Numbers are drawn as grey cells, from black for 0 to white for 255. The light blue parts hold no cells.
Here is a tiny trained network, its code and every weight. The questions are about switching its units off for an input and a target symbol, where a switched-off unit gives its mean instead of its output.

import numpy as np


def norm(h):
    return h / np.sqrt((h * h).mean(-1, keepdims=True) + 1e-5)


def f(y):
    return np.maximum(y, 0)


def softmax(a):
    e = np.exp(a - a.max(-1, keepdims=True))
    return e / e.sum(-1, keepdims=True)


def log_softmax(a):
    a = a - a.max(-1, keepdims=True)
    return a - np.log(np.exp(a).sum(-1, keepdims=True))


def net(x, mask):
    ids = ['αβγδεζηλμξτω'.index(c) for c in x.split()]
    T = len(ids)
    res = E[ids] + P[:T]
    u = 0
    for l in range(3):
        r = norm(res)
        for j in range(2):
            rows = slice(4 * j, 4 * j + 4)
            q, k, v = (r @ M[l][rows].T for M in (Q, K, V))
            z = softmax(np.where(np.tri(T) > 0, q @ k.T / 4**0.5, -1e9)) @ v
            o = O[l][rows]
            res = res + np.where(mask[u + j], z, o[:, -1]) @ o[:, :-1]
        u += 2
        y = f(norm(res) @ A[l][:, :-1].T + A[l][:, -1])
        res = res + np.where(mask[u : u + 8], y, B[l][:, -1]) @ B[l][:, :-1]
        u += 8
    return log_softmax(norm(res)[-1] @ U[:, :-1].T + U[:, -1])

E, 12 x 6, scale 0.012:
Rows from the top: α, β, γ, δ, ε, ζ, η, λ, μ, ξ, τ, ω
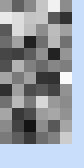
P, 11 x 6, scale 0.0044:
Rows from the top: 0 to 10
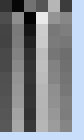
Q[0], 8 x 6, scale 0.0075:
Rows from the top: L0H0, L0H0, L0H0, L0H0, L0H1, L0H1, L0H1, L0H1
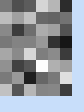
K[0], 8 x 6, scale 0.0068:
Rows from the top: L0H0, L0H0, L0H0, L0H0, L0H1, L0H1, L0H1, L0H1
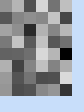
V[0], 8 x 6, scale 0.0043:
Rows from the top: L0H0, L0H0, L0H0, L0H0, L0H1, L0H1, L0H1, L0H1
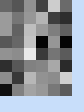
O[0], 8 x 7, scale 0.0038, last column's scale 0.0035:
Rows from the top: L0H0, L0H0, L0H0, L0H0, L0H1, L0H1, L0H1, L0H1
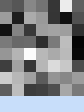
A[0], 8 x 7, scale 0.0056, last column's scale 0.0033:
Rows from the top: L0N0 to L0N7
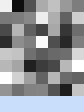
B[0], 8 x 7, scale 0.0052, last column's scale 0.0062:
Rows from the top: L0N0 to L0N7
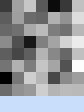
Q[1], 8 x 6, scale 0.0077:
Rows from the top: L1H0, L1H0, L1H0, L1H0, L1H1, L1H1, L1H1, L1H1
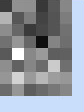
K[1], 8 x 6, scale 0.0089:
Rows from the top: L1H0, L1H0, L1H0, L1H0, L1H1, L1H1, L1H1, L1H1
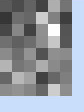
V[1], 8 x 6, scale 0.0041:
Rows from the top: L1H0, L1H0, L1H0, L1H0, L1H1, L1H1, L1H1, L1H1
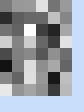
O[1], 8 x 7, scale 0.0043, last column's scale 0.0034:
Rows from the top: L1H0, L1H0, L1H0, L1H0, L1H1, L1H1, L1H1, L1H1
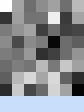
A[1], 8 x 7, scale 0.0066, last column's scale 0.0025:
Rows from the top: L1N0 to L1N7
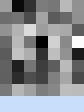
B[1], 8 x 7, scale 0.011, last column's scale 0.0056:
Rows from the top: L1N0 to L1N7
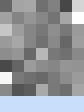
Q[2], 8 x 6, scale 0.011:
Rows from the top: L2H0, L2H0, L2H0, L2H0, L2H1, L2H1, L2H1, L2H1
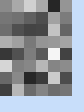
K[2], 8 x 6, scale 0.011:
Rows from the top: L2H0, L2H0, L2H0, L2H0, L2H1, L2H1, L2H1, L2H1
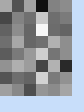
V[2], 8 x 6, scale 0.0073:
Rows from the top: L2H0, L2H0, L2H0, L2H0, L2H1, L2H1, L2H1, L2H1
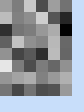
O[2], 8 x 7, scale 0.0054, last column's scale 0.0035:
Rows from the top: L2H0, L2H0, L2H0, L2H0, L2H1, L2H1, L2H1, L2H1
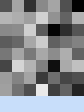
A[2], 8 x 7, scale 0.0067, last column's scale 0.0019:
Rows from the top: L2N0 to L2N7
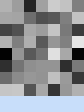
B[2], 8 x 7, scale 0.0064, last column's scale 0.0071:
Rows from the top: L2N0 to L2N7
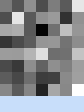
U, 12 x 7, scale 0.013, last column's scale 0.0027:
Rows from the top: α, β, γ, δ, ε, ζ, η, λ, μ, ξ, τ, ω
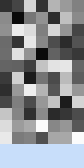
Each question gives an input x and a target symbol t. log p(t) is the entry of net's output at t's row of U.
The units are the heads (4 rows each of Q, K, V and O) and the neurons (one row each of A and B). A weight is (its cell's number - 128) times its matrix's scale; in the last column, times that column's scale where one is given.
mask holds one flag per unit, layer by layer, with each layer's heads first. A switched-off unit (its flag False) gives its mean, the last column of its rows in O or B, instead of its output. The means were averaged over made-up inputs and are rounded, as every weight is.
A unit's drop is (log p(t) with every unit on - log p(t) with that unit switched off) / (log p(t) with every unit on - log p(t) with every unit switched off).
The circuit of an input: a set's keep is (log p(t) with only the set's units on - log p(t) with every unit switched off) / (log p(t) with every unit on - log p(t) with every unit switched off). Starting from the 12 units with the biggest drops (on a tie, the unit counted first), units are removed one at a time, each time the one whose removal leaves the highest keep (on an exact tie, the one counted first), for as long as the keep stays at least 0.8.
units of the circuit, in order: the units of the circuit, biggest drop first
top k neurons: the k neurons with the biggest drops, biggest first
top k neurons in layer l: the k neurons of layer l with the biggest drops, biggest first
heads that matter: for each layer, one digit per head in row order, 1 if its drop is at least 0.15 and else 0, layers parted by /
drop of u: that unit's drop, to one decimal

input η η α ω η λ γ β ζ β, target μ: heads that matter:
10 / 11 / 11
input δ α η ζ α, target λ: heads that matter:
10 / 11 / 01
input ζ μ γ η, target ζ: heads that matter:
11 / 10 / 10
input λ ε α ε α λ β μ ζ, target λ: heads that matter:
01 / 10 / 10
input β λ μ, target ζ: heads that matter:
00 / 00 / 00
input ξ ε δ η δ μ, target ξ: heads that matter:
01 / 10 / 11
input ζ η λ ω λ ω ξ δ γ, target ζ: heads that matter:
11 / 10 / 10
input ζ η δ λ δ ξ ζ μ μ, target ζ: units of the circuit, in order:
(L2H0)
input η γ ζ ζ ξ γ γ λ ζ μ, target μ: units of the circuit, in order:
(L1H0, L2H1)
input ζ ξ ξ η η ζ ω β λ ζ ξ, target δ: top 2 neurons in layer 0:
(L0N3, L0N0)
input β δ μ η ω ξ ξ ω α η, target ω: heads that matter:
01 / 00 / 10
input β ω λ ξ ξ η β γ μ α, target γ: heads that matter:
11 / 11 / 11
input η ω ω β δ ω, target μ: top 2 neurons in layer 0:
(L0N3, L0N0)
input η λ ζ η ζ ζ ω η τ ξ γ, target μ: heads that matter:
00 / 10 / 10
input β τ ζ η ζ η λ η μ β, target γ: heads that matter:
01 / 01 / 11
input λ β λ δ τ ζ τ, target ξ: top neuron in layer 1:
(L1N0)
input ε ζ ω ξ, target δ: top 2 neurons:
(L0N0, L1N0)
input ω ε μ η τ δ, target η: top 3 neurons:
(L1N6, L0N5, L1N1)
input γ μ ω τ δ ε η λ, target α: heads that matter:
11 / 10 / 11
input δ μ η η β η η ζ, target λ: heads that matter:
10 / 11 / 00
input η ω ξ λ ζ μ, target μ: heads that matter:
01 / 11 / 11
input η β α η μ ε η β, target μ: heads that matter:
10 / 11 / 10
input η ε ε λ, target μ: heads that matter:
01 / 11 / 11
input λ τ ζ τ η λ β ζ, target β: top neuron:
(L0N5)
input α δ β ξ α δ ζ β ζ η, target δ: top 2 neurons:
(L0N5, L1N7)
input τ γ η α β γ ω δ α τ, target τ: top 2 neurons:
(L1N0, L1N6)
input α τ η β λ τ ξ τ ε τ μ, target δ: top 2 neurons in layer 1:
(L1N7, L1N1)
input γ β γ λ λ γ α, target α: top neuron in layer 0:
(L0N0)
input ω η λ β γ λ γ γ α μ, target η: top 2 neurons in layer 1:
(L1N6, L1N0)
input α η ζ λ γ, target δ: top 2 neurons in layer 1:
(L1N7, L1N1)
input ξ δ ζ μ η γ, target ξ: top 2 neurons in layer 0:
(L0N5, L0N0)
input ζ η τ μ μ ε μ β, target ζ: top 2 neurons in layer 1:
(L1N5, L1N7)
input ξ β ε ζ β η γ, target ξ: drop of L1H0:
0.7
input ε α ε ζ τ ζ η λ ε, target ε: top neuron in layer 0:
(L0N5)
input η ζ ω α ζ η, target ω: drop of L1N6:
-0.1
